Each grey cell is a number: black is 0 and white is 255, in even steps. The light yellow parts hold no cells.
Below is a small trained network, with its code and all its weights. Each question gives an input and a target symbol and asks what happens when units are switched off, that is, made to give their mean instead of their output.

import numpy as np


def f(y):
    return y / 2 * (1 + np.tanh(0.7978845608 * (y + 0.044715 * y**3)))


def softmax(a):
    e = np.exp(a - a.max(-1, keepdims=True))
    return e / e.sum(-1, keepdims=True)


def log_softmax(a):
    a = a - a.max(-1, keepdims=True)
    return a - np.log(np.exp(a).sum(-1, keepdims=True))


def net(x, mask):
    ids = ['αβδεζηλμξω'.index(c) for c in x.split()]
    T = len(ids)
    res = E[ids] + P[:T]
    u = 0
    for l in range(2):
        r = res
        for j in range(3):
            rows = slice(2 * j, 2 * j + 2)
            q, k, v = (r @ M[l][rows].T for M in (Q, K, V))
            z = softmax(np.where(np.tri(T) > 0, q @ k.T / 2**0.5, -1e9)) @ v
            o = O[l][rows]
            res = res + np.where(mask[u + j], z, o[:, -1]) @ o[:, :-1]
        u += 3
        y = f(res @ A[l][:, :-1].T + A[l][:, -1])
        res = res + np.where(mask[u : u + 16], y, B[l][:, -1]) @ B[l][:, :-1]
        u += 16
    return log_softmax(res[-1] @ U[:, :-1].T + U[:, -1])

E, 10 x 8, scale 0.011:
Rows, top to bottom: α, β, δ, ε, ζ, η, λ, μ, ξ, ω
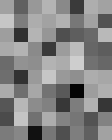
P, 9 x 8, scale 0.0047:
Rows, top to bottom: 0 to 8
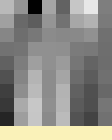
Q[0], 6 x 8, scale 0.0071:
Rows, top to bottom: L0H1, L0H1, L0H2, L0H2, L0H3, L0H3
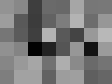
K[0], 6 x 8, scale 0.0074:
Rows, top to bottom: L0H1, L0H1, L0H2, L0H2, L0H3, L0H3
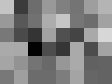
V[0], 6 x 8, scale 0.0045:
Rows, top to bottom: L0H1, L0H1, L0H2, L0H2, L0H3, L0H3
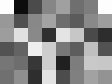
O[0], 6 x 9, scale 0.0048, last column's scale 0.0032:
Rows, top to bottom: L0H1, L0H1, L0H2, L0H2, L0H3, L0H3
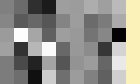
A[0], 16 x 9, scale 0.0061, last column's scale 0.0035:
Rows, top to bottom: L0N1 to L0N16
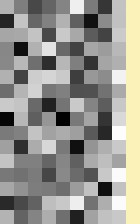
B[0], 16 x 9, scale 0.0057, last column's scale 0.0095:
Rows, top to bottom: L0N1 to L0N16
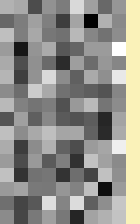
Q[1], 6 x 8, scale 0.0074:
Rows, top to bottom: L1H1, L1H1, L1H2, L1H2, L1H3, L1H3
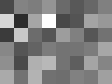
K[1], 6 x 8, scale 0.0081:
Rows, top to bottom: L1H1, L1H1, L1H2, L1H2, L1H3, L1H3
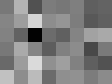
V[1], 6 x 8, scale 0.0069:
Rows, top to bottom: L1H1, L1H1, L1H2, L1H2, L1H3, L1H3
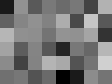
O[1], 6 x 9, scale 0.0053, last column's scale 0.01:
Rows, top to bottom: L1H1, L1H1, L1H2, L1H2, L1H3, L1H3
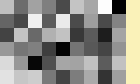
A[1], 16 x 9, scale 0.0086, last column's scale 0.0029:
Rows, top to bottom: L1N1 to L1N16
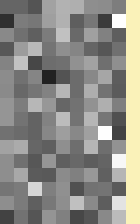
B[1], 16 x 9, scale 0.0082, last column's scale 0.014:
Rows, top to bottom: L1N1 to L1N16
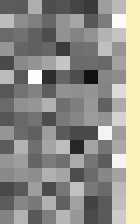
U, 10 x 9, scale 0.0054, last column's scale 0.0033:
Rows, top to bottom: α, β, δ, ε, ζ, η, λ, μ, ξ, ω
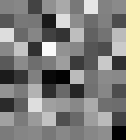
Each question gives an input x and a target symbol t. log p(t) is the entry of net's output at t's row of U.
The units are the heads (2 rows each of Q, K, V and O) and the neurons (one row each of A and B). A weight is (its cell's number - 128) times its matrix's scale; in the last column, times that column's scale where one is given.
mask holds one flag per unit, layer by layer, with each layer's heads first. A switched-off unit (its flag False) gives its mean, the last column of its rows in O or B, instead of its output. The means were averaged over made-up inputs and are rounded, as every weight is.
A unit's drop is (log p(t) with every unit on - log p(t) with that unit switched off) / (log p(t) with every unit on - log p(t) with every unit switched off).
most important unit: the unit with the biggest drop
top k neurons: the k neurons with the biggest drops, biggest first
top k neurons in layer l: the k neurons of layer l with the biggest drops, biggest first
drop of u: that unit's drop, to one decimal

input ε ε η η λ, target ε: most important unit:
L1H1
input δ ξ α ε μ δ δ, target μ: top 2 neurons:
(L1N14; L0N9)
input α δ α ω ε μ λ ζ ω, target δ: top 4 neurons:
(L0N6; L0N2; L1N6; L0N4)
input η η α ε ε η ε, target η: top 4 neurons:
(L0N5; L0N3; L1N2; L0N7)
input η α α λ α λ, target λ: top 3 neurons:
(L1N6; L0N15; L1N11)
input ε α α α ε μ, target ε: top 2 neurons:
(L0N4; L0N6)
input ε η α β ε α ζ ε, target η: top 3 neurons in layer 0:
(L0N5; L0N3; L0N6)
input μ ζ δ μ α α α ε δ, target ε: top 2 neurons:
(L1N16; L0N3)
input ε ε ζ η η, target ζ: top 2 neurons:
(L1N1; L1N10)
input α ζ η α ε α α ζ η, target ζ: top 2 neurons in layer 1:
(L1N10; L1N1)
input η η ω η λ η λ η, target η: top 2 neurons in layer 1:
(L1N1; L1N9)
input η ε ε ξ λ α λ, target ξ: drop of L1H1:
0.6
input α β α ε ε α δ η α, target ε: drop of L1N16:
0.3
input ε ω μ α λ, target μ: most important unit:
L1H3
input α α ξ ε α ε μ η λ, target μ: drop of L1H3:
0.2
